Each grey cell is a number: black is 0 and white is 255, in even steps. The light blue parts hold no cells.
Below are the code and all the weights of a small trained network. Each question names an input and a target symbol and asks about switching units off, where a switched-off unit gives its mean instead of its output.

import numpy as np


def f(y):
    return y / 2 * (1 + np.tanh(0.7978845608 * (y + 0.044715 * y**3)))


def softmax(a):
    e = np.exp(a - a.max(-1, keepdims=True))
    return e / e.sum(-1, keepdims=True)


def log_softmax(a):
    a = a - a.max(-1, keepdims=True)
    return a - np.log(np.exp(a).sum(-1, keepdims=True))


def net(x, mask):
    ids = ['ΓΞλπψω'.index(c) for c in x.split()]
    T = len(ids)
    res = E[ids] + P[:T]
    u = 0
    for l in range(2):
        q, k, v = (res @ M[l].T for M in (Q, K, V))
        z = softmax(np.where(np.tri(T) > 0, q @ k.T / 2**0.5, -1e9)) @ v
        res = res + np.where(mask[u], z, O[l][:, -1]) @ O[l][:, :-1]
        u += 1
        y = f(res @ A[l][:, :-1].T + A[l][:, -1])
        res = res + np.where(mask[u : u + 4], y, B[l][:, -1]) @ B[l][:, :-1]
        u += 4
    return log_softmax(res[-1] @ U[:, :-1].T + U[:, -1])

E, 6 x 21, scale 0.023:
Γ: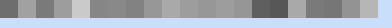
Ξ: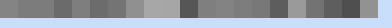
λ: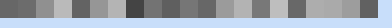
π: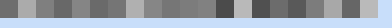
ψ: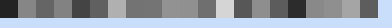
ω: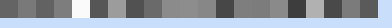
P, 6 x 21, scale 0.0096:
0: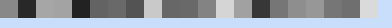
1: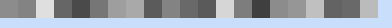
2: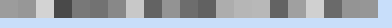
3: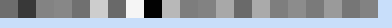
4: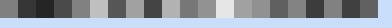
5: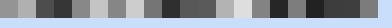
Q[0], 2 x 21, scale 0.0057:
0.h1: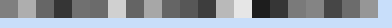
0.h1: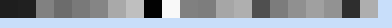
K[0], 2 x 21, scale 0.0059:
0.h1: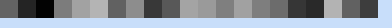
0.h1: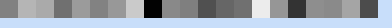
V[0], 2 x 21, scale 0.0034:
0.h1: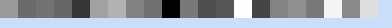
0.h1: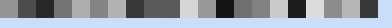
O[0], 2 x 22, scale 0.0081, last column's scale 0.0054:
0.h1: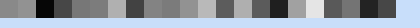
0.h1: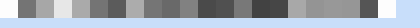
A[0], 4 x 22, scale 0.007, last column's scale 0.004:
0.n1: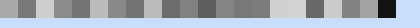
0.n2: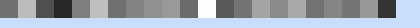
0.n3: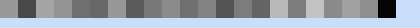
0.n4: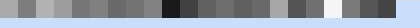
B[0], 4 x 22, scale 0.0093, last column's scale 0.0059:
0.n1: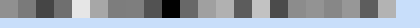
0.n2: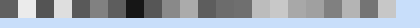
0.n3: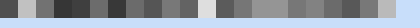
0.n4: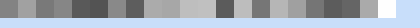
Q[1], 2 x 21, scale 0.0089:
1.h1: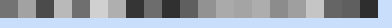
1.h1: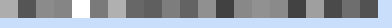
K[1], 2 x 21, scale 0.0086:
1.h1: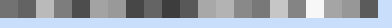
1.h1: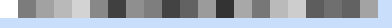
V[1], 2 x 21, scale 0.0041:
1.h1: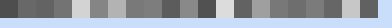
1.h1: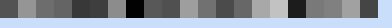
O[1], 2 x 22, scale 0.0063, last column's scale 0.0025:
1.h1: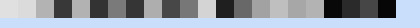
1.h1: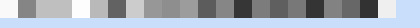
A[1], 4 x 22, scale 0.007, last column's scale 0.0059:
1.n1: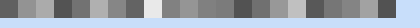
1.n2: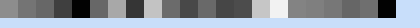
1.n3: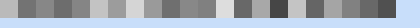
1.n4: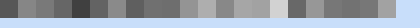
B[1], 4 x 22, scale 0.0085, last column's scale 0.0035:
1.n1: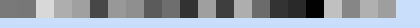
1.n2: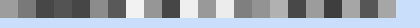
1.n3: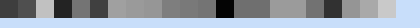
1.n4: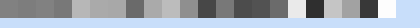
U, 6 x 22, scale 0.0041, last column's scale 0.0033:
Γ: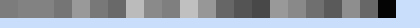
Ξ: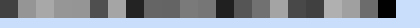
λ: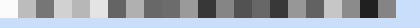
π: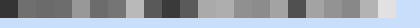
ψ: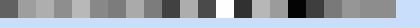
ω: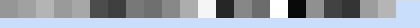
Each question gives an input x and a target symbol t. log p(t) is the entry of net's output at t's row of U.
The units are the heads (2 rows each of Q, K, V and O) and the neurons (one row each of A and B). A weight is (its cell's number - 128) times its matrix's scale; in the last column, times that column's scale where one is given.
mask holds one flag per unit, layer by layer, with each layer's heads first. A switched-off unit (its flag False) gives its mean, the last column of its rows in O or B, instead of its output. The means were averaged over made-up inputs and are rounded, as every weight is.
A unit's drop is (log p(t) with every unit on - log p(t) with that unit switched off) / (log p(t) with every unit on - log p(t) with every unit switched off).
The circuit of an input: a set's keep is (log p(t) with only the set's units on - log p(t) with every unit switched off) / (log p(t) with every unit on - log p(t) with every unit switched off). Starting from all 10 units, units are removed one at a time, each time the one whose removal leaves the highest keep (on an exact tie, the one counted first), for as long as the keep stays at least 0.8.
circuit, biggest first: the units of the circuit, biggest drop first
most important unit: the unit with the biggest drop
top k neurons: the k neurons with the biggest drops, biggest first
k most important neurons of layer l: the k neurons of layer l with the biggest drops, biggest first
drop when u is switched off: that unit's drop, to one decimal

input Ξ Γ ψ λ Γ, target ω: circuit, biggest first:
1.h1; 1.n3
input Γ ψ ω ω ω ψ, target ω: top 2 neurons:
0.n4; 1.n4
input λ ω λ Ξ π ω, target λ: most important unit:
0.n3
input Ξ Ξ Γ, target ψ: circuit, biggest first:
0.h1; 1.h1; 0.n2
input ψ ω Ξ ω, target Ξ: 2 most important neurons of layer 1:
1.n4; 1.n2
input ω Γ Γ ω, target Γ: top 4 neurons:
1.n4; 1.n2; 0.n1; 0.n3
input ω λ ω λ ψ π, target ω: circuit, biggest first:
1.h1; 1.n4
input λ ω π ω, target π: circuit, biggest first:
1.h1; 0.n2
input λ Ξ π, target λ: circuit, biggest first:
0.h1; 1.h1; 0.n3
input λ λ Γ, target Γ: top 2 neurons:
1.n3; 0.n3
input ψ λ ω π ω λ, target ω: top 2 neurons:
1.n3; 0.n4
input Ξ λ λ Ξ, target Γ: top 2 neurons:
1.n3; 0.n3
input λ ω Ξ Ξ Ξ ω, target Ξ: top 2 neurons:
1.n4; 0.n1
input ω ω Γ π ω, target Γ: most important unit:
1.n4
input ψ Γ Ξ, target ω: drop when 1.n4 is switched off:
0.2
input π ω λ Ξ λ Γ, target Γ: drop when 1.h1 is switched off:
0.3
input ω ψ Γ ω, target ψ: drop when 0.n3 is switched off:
0.2
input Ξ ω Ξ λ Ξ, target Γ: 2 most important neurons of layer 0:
0.n4; 0.n3
